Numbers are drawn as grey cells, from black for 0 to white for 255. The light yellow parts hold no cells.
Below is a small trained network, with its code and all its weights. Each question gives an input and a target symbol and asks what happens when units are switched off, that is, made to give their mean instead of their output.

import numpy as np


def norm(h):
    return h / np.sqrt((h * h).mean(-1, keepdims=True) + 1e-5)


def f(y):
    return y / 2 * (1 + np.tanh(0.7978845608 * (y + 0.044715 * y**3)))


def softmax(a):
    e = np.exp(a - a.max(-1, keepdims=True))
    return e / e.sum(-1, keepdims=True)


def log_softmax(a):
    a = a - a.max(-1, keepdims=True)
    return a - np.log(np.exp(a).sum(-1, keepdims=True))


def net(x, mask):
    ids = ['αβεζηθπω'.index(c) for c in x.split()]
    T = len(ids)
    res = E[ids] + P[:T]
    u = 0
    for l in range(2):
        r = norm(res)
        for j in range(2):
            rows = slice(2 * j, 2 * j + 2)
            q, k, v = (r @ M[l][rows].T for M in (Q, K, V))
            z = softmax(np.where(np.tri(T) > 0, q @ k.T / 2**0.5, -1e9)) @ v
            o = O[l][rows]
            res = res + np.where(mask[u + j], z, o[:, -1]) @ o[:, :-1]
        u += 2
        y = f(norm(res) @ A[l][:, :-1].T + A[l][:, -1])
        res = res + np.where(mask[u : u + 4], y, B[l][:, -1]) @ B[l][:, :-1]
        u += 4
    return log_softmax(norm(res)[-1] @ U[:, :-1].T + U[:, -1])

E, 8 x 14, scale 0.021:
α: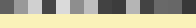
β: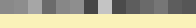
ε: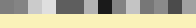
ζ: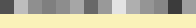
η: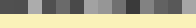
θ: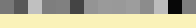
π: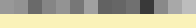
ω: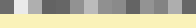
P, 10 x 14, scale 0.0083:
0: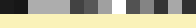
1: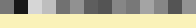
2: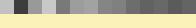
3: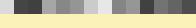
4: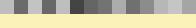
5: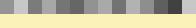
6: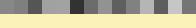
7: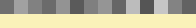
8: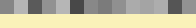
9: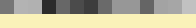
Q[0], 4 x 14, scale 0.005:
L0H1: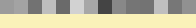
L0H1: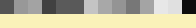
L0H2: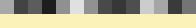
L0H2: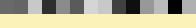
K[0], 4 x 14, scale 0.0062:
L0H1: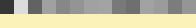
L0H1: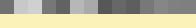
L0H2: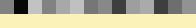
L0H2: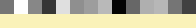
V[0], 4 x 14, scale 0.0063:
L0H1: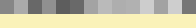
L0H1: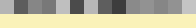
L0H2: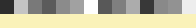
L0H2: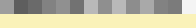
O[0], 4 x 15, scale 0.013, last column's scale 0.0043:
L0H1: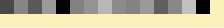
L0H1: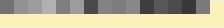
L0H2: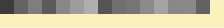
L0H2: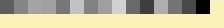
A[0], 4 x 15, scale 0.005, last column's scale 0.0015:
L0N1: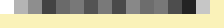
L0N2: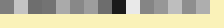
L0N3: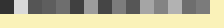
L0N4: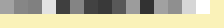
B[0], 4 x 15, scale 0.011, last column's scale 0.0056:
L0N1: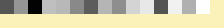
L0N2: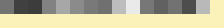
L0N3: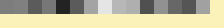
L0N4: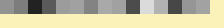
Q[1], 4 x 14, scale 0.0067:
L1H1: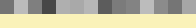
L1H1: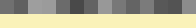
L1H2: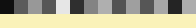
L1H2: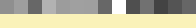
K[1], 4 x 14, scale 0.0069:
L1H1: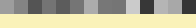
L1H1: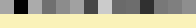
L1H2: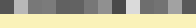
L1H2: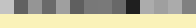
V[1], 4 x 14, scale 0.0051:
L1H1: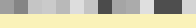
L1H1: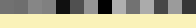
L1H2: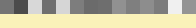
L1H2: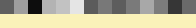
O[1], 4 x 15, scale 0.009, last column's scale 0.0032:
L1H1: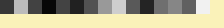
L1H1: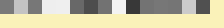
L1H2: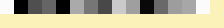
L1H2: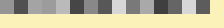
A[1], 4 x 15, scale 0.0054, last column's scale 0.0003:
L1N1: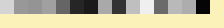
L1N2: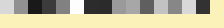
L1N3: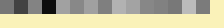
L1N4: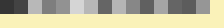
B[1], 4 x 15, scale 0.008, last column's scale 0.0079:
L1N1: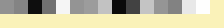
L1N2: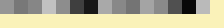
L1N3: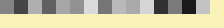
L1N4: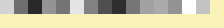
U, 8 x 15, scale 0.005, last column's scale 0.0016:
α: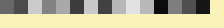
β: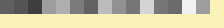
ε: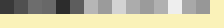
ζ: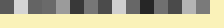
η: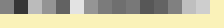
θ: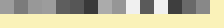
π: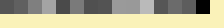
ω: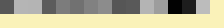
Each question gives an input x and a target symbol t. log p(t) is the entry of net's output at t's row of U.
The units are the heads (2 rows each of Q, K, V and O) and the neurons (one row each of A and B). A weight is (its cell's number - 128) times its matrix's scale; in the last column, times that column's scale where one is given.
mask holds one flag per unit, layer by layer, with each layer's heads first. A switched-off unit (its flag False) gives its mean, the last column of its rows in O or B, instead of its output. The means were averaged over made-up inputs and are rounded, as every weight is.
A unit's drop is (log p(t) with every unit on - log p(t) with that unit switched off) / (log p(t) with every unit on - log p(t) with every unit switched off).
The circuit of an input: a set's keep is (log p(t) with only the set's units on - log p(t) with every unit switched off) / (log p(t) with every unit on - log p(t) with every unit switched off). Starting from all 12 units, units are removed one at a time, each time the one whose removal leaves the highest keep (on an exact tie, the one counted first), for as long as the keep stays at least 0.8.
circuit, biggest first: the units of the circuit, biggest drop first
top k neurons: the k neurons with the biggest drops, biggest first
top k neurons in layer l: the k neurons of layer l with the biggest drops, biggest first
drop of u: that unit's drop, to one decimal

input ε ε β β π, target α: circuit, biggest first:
L1N3, L0N1, L1N1, L0N2
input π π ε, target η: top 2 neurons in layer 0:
L0N1, L0N2
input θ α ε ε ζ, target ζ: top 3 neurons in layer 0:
L0N2, L0N1, L0N3
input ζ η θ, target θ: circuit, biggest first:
L0H2, L1N1, L1N3
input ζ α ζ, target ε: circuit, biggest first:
L0H1, L0H2
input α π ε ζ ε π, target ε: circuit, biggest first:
L0H2, L1N1
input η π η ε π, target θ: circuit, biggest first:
L1N2, L0H1
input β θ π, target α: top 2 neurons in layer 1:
L1N3, L1N1
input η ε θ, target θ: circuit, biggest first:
L0H2, L1N1
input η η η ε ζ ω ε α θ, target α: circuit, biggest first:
L0H2, L1N3, L1N1
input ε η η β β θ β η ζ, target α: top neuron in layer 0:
L0N1
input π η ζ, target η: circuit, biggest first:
L0H2, L1N4, L0N1
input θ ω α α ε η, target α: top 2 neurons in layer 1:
L1N3, L1N1
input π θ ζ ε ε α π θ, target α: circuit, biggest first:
L1N3, L1N1, L0H2
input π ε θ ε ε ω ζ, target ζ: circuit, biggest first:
L1H1, L0N1
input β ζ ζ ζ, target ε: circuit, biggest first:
L0H1, L1H1
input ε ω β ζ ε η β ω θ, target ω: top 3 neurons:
L0N1, L0N3, L1N4
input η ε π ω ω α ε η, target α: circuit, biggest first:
L1N3
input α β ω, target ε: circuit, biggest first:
L0H1, L0N3
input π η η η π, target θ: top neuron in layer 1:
L1N2
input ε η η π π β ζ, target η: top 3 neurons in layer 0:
L0N1, L0N2, L0N4
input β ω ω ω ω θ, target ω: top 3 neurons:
L0N1, L1N1, L0N3
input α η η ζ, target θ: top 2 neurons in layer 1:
L1N2, L1N1
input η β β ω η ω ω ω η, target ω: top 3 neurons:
L0N1, L0N3, L1N1
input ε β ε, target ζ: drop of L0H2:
0.3
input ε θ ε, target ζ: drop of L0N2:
0.0
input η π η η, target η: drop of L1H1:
0.1
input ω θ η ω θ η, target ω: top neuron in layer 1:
L1N1
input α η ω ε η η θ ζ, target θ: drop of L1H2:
0.3
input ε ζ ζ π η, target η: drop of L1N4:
0.3
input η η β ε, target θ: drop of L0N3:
-0.1
